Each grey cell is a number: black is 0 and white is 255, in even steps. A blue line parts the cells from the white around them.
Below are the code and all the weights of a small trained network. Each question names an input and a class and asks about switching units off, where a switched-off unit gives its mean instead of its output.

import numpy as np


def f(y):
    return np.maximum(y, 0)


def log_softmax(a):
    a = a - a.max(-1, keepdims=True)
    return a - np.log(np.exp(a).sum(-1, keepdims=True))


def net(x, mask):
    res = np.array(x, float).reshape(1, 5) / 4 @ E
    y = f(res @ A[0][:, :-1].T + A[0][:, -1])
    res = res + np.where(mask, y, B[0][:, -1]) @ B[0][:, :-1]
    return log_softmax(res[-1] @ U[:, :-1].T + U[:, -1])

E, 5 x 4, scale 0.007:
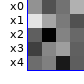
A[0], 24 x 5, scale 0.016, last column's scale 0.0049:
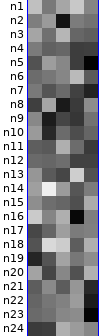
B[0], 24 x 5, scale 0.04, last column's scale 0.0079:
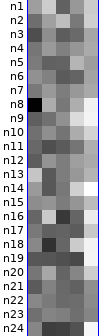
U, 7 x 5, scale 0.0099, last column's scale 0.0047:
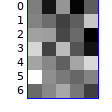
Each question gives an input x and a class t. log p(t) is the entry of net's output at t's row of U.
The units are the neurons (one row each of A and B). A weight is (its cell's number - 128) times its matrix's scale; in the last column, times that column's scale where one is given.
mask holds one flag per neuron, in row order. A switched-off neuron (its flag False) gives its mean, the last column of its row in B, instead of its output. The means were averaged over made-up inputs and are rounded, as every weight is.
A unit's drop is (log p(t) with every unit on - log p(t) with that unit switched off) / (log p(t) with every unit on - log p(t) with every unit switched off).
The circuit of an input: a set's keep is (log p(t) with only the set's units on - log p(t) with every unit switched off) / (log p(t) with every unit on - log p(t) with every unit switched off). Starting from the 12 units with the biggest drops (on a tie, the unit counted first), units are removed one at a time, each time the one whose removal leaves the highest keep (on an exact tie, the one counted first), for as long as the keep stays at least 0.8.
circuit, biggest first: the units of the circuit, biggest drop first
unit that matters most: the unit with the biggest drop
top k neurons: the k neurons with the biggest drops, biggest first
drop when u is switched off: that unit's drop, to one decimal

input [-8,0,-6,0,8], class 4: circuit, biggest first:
n14
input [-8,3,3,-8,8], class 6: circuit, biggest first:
n2, n8
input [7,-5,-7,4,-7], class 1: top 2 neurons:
n9, n24
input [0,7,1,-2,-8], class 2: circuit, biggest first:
n16, n1
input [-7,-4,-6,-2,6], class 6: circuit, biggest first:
n8, n2
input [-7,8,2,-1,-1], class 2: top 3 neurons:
n16, n9, n3
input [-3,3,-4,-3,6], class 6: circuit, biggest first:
n2, n8
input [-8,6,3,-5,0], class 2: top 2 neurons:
n16, n18
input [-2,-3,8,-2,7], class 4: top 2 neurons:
n9, n10
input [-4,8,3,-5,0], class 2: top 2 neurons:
n16, n18
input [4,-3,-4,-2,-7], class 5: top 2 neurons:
n8, n9
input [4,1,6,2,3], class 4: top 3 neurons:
n9, n10, n16
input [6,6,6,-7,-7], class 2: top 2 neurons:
n14, n18
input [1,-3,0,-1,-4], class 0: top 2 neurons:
n16, n8
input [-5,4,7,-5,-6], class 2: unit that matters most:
n16
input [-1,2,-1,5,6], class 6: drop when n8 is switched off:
0.2
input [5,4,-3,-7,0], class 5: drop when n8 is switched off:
0.2
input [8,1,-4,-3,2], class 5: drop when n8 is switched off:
0.1
